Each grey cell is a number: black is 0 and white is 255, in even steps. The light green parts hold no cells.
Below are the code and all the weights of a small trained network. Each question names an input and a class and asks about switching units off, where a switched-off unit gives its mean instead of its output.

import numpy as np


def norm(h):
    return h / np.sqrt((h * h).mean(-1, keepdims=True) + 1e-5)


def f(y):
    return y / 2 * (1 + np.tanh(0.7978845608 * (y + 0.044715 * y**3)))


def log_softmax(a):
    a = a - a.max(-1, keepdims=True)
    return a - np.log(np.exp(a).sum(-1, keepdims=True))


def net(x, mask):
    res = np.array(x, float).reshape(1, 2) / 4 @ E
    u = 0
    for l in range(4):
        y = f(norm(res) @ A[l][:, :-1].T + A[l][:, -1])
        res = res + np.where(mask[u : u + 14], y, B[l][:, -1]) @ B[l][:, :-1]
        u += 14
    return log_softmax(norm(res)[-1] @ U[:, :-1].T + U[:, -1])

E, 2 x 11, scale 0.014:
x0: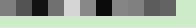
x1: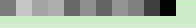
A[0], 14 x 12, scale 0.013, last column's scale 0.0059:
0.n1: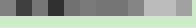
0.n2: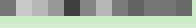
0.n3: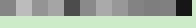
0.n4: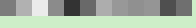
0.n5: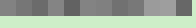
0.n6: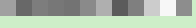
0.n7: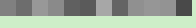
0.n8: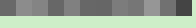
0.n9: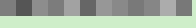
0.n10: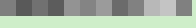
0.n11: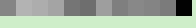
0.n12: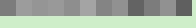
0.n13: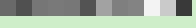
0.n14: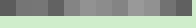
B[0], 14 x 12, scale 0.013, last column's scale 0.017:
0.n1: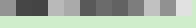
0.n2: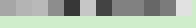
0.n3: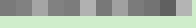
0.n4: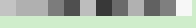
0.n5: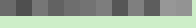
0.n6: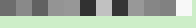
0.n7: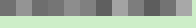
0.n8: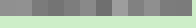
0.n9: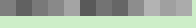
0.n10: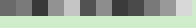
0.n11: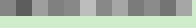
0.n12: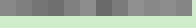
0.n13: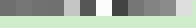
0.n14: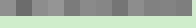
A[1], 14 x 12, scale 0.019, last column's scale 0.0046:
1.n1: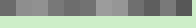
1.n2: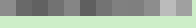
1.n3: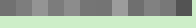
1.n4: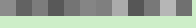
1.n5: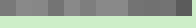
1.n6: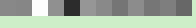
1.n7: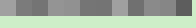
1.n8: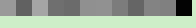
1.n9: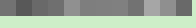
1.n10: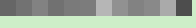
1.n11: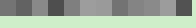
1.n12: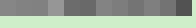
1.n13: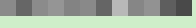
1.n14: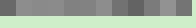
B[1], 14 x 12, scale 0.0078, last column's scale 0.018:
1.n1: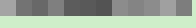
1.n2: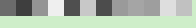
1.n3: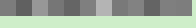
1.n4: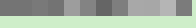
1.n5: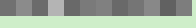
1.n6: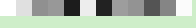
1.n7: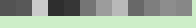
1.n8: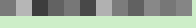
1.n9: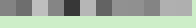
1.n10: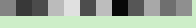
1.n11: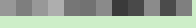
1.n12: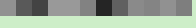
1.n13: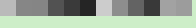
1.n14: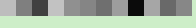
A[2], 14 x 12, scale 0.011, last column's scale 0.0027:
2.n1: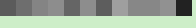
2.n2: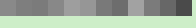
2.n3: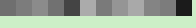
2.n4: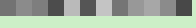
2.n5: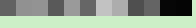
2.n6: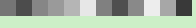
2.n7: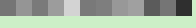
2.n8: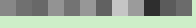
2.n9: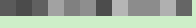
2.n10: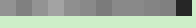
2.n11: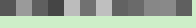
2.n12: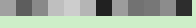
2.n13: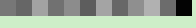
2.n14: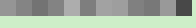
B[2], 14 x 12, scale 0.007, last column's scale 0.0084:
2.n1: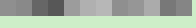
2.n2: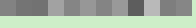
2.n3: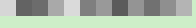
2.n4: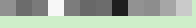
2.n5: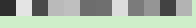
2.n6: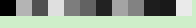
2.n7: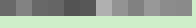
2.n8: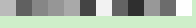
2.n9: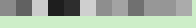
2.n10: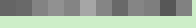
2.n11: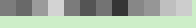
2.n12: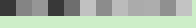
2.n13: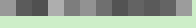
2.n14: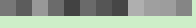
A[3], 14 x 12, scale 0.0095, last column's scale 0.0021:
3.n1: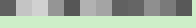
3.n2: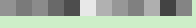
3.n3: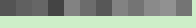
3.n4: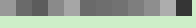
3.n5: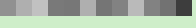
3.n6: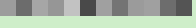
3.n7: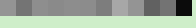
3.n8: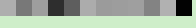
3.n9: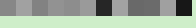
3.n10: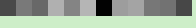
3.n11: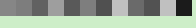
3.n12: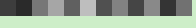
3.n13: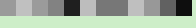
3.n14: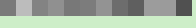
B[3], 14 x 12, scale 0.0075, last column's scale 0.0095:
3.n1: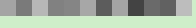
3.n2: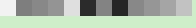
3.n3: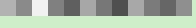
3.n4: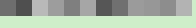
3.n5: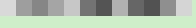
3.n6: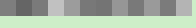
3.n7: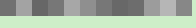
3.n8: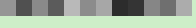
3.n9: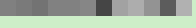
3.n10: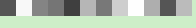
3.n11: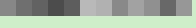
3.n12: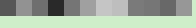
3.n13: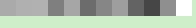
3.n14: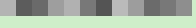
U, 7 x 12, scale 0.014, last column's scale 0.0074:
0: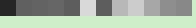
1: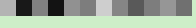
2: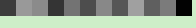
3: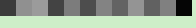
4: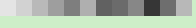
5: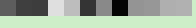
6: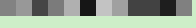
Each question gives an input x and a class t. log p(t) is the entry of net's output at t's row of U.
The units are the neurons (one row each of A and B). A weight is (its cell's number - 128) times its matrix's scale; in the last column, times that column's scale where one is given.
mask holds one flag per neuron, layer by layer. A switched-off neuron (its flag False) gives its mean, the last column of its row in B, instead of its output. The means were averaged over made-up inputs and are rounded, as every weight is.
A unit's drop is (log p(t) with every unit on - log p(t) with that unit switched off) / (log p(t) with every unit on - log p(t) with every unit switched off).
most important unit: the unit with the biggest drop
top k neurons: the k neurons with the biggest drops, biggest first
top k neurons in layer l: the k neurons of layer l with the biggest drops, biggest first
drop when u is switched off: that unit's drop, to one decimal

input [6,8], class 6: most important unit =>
0.n4
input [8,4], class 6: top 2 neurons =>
[0.n1 0.n4]
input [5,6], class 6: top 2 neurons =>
[0.n4 0.n2]
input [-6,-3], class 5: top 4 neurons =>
[0.n6 0.n13 1.n6 0.n10]
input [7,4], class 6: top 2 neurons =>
[0.n1 0.n4]
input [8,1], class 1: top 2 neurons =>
[0.n6 0.n10]
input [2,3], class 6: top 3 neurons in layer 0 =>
[0.n1 0.n4 0.n2]
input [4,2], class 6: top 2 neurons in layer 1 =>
[1.n6 1.n2]
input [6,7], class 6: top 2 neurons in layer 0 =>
[0.n4 0.n2]
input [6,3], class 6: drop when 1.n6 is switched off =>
0.1
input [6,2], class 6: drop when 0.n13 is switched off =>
0.4
